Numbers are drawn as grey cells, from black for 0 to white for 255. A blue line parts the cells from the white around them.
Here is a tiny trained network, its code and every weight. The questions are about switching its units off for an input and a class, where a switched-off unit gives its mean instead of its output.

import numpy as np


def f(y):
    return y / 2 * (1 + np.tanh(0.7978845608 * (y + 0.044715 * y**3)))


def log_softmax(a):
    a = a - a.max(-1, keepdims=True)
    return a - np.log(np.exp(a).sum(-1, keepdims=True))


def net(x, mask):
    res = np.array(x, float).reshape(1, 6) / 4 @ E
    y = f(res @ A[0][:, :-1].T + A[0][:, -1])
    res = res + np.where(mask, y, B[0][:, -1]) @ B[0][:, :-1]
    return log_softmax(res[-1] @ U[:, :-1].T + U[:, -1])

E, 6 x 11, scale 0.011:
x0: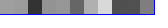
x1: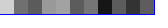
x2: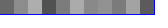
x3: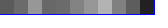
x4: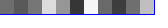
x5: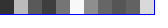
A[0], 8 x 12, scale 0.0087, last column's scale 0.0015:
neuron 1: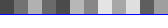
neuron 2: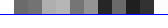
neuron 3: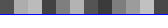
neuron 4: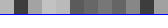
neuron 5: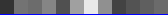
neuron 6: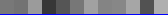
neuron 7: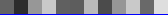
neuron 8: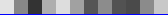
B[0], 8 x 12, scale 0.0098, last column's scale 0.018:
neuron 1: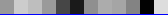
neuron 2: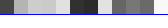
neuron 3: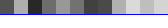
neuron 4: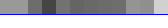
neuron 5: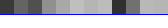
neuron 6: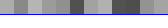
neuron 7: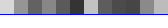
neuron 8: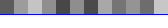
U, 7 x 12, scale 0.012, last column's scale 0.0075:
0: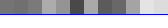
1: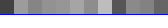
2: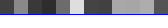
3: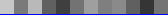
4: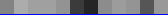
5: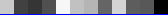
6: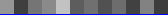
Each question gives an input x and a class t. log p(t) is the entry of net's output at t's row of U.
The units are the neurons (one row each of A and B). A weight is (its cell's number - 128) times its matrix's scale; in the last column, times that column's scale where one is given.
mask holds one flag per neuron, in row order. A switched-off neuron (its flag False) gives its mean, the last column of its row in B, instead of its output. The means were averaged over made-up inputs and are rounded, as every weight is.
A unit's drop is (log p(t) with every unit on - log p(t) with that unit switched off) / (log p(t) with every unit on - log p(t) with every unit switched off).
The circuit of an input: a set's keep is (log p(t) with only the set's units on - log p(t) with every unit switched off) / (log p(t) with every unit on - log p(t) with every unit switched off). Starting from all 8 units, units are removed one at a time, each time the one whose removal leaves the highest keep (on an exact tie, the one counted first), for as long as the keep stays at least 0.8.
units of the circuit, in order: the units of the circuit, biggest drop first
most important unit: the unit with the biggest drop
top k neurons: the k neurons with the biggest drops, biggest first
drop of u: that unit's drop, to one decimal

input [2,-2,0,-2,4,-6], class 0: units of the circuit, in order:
[neuron 1]
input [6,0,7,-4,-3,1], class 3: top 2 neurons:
[neuron 2; neuron 3]
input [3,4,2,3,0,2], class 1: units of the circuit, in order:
[neuron 1; neuron 5]
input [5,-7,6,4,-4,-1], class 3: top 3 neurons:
[neuron 2; neuron 1; neuron 3]
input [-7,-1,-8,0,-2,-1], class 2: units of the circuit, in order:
[neuron 2; neuron 1]
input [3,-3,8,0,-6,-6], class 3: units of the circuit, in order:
[neuron 2; neuron 3]
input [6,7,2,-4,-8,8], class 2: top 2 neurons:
[neuron 1; neuron 3]
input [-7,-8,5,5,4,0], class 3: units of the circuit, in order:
[neuron 2; neuron 7]
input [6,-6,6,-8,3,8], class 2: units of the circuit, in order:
[neuron 2; neuron 3]
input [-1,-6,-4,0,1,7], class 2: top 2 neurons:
[neuron 2; neuron 3]
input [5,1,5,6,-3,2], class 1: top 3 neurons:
[neuron 5; neuron 7; neuron 4]
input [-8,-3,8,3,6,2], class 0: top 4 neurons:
[neuron 3; neuron 2; neuron 5; neuron 7]
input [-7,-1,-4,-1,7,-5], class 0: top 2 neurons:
[neuron 7; neuron 1]
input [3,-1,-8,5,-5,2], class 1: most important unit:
neuron 1
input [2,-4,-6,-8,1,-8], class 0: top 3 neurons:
[neuron 1; neuron 7; neuron 2]
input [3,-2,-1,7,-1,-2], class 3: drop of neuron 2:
0.6
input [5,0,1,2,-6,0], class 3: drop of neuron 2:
0.7
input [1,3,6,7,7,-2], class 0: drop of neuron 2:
-0.1
